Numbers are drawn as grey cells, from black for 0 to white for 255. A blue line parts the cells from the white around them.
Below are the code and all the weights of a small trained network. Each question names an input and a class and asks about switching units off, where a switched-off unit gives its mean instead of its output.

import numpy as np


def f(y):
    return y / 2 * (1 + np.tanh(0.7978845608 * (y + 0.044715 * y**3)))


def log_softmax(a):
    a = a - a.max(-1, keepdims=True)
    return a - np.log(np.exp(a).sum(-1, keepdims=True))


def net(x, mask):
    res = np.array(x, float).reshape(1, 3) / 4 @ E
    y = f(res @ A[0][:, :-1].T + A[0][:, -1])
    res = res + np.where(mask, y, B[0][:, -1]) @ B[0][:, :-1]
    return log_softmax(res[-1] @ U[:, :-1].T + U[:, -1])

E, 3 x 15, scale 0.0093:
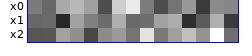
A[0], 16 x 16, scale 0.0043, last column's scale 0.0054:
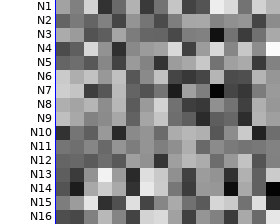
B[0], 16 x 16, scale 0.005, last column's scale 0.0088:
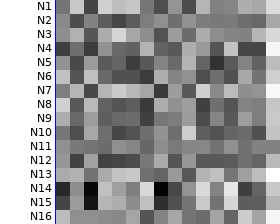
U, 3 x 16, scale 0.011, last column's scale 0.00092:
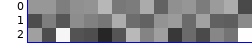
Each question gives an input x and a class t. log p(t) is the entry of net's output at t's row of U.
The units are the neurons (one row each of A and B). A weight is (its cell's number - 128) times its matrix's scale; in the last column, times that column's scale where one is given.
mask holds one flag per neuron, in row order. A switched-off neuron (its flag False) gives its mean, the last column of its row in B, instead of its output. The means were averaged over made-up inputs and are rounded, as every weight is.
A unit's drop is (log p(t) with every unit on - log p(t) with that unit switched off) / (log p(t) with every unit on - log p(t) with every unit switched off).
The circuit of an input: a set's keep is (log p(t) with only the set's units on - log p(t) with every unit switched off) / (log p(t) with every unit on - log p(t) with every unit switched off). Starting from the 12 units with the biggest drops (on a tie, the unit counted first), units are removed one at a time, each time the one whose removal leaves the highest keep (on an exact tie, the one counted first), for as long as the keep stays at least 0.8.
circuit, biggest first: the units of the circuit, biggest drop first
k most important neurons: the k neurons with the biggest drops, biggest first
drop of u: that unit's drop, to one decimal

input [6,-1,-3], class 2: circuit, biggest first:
N6
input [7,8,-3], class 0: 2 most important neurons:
N13; N16
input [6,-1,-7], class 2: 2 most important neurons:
N6; N8
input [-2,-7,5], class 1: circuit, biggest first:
N4; N15
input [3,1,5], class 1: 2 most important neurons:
N4; N14
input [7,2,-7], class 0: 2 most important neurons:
N7; N13
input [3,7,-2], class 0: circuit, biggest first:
N4; N13
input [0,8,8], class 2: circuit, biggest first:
N10; N12
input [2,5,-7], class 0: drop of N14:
0.1
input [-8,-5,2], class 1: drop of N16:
0.2
